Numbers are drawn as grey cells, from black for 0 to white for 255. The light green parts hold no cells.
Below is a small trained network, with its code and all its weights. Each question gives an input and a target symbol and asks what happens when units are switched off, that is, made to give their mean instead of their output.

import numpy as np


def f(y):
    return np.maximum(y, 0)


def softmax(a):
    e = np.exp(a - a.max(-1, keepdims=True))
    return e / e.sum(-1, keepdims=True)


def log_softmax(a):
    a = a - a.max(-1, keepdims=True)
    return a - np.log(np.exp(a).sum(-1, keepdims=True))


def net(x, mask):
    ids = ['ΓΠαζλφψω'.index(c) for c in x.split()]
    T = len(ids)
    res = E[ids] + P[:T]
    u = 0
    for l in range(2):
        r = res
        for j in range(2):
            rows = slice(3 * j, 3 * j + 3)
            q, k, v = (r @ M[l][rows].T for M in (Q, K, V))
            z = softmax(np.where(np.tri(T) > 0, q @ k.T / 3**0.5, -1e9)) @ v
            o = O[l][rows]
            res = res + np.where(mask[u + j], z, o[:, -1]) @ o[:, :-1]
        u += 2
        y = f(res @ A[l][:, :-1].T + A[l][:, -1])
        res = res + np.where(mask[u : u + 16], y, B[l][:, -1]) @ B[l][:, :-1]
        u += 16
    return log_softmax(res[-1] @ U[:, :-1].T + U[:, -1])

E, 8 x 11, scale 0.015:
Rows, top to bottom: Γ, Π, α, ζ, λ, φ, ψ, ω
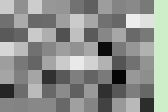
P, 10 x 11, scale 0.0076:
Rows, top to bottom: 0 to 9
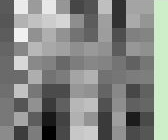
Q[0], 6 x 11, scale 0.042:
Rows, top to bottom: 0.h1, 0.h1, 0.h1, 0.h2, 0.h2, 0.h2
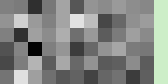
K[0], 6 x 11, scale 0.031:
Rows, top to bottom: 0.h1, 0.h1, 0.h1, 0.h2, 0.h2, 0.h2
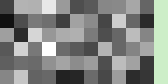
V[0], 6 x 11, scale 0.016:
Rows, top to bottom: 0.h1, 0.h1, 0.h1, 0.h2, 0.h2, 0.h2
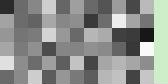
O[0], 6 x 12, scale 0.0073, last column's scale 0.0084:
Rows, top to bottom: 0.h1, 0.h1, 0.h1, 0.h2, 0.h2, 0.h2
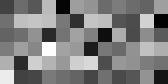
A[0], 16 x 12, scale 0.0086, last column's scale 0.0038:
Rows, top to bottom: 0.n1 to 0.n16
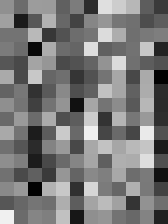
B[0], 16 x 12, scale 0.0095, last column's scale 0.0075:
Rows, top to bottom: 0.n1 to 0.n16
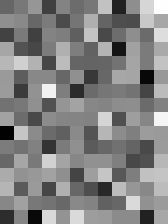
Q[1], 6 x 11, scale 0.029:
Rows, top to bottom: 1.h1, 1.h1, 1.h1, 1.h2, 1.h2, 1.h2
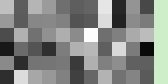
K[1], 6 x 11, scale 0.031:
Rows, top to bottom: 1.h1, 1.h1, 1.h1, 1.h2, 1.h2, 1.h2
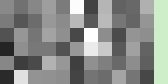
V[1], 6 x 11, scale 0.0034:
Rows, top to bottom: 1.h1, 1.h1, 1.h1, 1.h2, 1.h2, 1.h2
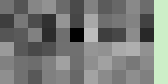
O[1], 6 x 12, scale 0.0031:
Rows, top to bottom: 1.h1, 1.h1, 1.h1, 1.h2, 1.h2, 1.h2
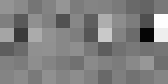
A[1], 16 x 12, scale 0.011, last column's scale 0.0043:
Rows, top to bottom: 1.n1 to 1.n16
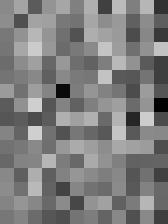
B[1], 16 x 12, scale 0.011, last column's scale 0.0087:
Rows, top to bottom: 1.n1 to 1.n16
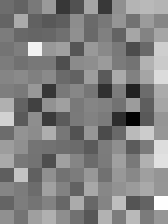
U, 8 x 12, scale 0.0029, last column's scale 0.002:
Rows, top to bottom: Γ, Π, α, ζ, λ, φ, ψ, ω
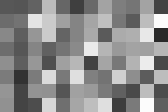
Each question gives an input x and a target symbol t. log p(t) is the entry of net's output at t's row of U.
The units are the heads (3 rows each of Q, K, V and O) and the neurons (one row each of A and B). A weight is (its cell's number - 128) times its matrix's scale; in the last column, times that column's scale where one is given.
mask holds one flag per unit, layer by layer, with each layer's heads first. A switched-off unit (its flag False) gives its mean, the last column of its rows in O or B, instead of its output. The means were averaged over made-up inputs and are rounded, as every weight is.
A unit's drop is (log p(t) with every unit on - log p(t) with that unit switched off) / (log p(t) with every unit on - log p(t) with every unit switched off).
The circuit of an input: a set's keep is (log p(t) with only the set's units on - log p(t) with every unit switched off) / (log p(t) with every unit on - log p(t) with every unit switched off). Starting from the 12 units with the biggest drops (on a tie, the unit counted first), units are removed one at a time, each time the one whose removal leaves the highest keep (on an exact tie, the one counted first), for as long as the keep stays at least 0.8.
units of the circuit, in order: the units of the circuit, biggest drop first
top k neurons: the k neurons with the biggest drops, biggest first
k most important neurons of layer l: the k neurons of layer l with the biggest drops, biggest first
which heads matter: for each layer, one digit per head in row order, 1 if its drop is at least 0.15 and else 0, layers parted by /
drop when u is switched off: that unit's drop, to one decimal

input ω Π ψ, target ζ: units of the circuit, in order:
0.h2
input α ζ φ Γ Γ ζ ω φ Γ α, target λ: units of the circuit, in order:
0.h1, 0.n1
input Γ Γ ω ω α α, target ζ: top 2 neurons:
0.n3, 0.n5
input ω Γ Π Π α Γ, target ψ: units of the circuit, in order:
0.h2, 0.h1, 1.n7, 0.n2
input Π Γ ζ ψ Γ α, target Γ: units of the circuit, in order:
0.h2, 0.n7
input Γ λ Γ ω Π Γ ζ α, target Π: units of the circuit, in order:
1.n4, 0.h2, 0.h1
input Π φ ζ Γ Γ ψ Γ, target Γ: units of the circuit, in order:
0.h2, 0.n7
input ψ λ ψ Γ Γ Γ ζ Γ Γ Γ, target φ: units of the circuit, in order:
0.n16, 0.h1, 0.h2, 0.n6
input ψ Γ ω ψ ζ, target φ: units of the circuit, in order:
0.h1, 0.h2, 0.n1
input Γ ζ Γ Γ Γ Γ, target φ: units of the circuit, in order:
0.n16, 0.h2, 0.h1, 0.n6
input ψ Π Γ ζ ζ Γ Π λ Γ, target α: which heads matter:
11 / 00
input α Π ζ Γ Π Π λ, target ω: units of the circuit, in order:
0.h1, 0.n4, 0.n9
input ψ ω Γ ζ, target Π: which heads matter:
11 / 10
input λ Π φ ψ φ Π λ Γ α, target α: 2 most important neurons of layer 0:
0.n6, 0.n9
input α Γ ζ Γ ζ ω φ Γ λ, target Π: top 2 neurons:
1.n4, 0.n10
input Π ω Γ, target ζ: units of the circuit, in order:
0.h2
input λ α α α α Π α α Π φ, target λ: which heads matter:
11 / 00
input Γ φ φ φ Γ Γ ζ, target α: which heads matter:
11 / 10
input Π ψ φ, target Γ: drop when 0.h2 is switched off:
1.7
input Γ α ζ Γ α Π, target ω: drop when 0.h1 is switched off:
1.2
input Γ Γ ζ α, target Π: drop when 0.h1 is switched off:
0.2
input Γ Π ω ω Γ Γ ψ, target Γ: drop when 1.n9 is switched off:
0.0
